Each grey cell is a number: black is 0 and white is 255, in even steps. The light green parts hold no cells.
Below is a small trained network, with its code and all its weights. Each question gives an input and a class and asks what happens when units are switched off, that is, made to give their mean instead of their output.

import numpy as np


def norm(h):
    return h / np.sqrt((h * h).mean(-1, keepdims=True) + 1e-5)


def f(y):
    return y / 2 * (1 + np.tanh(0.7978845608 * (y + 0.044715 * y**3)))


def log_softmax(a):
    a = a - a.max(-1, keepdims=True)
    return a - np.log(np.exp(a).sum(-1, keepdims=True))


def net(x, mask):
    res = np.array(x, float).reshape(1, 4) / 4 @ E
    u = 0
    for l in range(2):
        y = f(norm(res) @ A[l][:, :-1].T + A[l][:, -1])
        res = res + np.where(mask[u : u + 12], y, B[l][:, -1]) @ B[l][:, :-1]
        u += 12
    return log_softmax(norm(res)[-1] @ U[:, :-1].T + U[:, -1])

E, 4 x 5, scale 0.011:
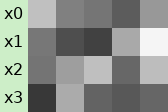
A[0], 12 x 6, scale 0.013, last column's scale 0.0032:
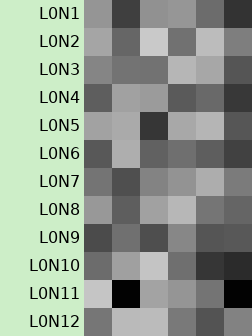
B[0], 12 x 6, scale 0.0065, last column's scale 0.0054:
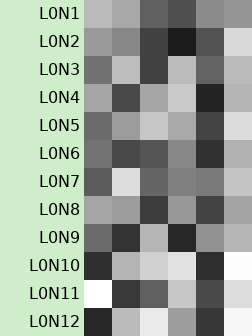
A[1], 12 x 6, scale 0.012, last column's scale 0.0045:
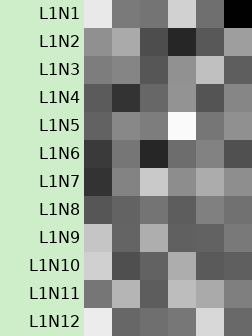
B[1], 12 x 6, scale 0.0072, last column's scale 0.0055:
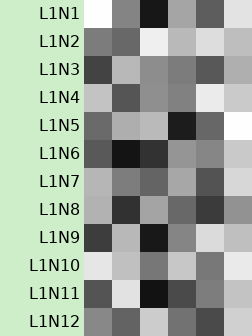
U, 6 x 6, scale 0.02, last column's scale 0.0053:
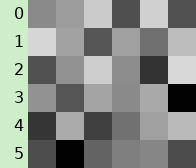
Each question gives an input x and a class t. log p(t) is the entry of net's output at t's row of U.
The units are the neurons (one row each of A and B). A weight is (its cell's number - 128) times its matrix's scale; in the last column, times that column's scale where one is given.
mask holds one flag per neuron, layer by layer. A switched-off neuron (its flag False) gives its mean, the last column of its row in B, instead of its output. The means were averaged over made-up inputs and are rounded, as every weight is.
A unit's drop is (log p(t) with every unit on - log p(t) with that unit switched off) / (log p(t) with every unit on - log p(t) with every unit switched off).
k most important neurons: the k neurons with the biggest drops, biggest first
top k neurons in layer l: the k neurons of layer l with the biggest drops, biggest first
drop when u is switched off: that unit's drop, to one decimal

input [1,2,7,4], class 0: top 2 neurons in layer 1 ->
L1N2, L1N9
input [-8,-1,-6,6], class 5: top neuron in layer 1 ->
L1N4
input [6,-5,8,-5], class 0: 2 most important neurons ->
L1N9, L0N2
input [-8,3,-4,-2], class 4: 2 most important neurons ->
L0N3, L1N11
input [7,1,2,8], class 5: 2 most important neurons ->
L1N6, L0N6
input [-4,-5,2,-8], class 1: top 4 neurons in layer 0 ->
L0N11, L0N8, L0N5, L0N1
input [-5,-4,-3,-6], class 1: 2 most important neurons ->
L0N11, L1N1
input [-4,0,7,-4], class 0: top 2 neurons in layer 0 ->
L0N2, L0N10
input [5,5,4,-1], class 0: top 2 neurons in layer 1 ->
L1N12, L1N2
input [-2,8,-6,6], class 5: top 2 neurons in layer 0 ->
L0N9, L0N10
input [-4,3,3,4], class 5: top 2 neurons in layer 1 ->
L1N6, L1N8
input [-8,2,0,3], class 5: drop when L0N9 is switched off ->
0.0
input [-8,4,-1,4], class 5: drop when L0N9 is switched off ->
0.2
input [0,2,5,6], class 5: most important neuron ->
L0N10
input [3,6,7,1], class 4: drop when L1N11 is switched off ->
0.1
